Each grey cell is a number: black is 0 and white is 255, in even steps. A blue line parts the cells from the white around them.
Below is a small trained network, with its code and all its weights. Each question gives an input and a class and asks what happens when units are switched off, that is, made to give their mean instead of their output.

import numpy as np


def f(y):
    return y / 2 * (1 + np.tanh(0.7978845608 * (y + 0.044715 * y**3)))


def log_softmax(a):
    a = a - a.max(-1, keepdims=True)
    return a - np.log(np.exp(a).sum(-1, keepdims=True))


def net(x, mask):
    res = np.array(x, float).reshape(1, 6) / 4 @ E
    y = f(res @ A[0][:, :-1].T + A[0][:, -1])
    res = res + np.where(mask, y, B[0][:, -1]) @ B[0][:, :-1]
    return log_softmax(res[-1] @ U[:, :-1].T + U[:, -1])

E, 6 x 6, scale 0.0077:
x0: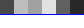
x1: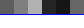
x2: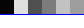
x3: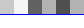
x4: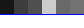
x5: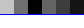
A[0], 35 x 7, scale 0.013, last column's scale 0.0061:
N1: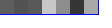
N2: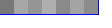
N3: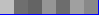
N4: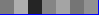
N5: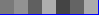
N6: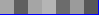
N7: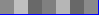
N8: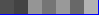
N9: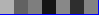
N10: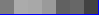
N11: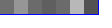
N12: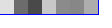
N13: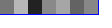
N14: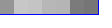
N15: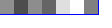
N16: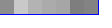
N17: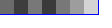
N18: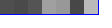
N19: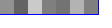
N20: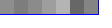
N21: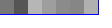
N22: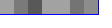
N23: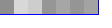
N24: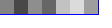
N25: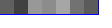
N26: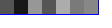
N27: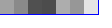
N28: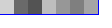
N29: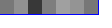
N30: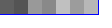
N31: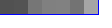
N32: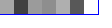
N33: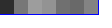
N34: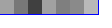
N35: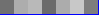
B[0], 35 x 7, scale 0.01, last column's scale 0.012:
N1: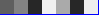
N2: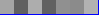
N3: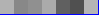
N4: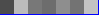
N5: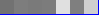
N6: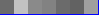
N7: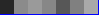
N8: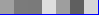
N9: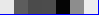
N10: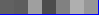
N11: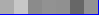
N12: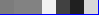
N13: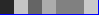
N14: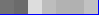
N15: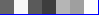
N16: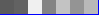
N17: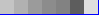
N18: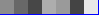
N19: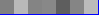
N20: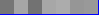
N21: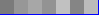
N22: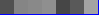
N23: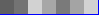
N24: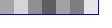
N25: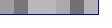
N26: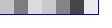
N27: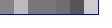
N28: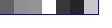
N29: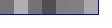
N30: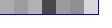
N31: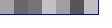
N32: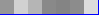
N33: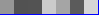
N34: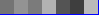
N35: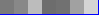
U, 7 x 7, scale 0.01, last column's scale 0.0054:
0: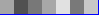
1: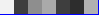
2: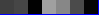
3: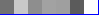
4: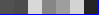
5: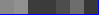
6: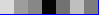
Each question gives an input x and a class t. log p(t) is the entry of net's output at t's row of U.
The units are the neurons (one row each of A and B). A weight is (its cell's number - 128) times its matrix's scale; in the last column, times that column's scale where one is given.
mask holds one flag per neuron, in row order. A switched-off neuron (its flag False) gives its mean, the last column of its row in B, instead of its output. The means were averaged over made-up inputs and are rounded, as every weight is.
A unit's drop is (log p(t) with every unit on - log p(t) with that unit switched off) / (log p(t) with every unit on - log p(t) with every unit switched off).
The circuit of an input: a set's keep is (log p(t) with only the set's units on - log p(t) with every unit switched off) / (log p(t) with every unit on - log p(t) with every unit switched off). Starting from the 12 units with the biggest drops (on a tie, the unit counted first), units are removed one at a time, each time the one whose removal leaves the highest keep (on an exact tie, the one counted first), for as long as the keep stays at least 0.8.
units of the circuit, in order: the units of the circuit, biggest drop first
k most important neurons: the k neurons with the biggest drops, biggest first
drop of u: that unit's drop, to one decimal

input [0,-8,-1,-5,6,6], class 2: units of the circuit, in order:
N1
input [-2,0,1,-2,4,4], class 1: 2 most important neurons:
N15; N17
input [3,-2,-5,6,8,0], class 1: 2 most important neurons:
N15; N12
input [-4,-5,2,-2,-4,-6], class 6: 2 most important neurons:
N15; N1
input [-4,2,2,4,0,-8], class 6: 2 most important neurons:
N15; N24
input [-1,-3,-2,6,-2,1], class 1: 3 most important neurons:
N15; N12; N3
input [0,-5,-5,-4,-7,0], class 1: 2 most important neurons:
N9; N13
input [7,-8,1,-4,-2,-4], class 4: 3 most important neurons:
N14; N16; N23
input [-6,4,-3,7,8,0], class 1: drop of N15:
0.2
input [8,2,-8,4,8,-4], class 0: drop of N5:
0.1
